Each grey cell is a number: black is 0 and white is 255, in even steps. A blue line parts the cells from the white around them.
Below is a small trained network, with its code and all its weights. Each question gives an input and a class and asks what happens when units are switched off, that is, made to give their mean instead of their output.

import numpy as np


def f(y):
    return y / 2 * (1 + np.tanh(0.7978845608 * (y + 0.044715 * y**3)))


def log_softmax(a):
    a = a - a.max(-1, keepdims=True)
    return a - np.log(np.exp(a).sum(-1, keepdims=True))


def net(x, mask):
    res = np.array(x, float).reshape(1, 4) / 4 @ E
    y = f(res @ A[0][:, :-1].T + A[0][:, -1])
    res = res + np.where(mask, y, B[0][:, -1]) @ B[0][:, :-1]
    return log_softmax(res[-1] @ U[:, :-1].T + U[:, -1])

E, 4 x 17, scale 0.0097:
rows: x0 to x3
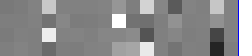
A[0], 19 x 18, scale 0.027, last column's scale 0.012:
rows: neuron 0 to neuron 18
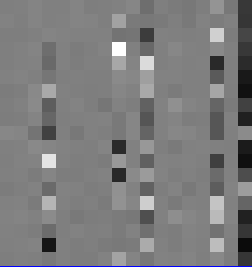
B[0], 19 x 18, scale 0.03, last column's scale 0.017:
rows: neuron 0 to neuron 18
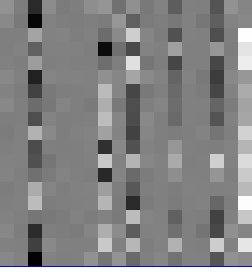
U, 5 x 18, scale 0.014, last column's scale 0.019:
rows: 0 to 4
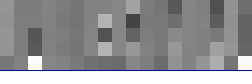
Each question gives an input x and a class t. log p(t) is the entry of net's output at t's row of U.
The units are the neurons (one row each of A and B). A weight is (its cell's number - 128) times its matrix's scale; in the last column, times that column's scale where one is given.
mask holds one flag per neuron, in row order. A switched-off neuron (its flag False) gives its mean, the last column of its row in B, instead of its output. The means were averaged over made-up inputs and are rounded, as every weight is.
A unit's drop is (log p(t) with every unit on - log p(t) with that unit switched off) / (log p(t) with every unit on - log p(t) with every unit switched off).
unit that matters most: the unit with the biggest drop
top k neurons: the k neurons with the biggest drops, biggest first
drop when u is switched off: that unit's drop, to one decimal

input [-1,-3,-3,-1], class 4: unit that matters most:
neuron 11
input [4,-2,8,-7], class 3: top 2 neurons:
[neuron 11; neuron 4]
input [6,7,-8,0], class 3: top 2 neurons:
[neuron 17; neuron 12]
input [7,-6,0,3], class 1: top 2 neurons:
[neuron 14; neuron 3]
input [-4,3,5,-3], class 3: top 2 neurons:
[neuron 11; neuron 14]
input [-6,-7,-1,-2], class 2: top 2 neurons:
[neuron 12; neuron 10]
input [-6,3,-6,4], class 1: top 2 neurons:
[neuron 9; neuron 11]
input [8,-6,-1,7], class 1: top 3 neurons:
[neuron 14; neuron 2; neuron 6]
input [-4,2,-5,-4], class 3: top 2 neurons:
[neuron 17; neuron 4]
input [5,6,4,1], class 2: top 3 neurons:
[neuron 3; neuron 9; neuron 13]
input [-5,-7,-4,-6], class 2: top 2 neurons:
[neuron 10; neuron 12]
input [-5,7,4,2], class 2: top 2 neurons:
[neuron 3; neuron 14]
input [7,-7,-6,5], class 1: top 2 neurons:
[neuron 14; neuron 3]
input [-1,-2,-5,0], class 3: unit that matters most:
neuron 17
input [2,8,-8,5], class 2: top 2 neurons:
[neuron 3; neuron 11]
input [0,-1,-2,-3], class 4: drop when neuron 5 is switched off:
0.2
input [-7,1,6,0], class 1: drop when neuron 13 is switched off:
0.0
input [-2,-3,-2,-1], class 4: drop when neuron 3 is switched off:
0.1
